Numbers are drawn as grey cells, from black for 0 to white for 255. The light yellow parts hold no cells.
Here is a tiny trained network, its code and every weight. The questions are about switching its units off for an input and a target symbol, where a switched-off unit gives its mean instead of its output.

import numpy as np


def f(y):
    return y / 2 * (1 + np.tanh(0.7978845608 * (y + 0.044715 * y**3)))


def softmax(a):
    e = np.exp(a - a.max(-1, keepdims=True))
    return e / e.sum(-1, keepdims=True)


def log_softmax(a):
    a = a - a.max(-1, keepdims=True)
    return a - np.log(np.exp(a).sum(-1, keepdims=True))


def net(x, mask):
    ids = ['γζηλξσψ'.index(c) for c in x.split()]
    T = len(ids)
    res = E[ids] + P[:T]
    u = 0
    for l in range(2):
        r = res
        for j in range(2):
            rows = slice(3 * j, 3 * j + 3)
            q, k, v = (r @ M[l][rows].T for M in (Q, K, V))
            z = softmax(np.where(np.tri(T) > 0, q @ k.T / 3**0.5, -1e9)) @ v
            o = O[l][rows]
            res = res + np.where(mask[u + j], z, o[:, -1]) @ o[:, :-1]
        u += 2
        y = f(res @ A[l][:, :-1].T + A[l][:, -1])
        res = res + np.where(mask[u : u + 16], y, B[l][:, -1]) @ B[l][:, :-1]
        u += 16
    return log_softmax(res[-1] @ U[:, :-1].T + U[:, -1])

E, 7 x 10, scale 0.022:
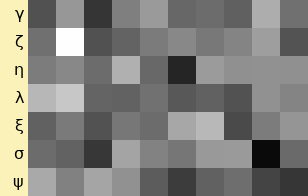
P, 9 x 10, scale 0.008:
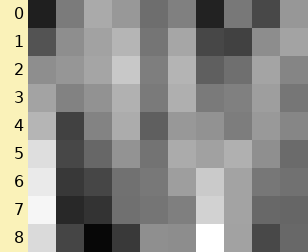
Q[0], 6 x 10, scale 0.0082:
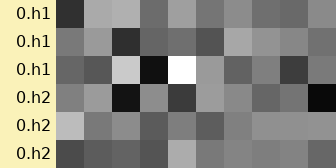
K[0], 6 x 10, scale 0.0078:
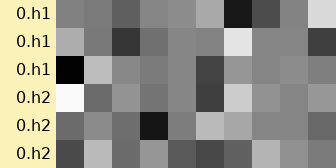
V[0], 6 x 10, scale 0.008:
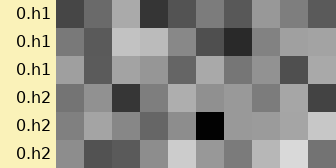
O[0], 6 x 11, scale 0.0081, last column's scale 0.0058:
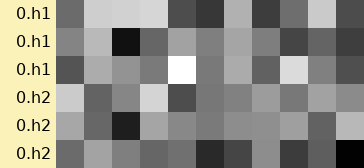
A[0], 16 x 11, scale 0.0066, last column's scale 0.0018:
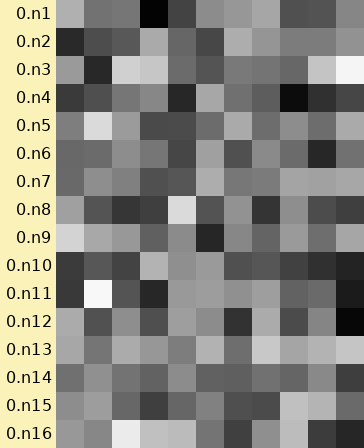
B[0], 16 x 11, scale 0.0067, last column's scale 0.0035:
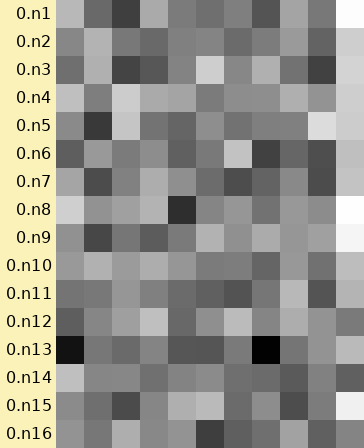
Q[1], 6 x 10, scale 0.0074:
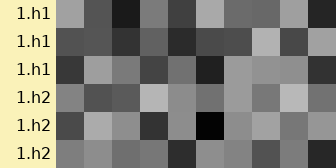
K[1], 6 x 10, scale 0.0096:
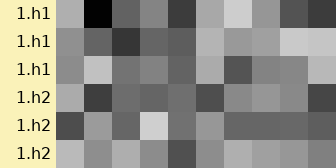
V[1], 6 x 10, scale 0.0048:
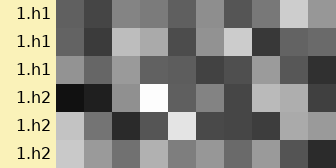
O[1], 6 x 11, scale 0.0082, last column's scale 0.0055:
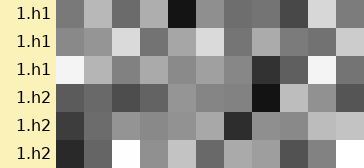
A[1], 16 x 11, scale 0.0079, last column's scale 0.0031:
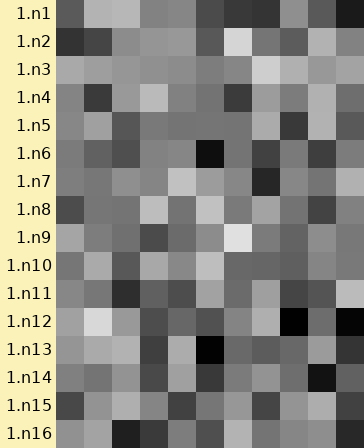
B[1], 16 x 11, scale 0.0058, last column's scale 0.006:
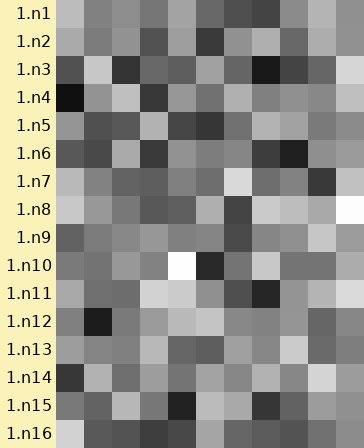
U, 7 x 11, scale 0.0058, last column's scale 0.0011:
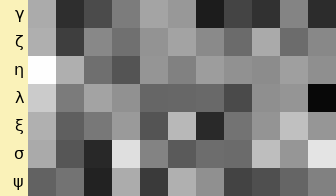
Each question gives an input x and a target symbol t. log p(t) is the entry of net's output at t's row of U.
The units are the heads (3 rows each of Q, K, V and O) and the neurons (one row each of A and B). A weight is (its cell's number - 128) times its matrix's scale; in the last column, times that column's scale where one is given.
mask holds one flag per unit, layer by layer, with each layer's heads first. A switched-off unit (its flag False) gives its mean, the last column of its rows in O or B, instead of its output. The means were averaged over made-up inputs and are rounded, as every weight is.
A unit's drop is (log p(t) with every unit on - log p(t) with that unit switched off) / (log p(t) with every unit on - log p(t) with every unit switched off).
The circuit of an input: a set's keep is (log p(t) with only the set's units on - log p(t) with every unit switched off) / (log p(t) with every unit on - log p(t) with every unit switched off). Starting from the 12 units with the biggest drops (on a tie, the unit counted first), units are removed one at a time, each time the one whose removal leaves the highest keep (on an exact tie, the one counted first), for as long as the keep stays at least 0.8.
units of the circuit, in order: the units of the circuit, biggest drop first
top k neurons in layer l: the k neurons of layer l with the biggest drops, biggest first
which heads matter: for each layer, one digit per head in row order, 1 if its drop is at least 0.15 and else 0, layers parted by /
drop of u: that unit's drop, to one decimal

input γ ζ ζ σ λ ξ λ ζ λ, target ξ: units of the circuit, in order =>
[1.h2 0.h1]
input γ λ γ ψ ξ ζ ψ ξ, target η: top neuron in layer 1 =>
[1.n2]
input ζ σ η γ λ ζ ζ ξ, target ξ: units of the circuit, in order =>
[0.h1 1.h1 1.n8]
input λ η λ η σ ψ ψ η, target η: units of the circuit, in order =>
[1.n2 0.h1 1.n11]
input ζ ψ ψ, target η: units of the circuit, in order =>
[0.h1 1.h1 1.n7]
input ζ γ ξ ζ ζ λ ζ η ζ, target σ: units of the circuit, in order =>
[1.n11 0.h2]
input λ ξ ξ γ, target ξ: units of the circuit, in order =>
[1.h1 1.n8 1.h2]
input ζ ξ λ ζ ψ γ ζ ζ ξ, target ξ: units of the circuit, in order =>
[0.h1 1.h1]
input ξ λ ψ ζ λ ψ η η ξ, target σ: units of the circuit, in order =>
[0.h2 0.n1 1.n11]
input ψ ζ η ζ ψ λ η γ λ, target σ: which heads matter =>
11 / 10
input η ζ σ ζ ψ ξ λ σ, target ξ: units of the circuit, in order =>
[1.h2 1.n8 0.h1]
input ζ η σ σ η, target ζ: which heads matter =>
10 / 01
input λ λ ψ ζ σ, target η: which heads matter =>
00 / 00
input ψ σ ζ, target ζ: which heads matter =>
01 / 10
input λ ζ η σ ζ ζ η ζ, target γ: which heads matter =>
11 / 10
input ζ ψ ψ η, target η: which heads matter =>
10 / 00
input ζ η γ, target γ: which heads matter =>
10 / 11
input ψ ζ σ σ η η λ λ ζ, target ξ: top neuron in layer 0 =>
[0.n8]
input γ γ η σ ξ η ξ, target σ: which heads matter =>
01 / 01
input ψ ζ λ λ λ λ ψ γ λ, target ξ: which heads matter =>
00 / 01
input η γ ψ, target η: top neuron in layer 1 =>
[1.n7]
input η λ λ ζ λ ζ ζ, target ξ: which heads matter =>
10 / 01
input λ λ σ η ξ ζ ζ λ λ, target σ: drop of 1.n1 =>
0.0
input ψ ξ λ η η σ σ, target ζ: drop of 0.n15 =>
0.1
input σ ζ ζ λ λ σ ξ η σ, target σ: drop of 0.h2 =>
0.5
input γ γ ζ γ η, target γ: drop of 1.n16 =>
0.2
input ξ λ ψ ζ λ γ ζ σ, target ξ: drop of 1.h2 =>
0.3
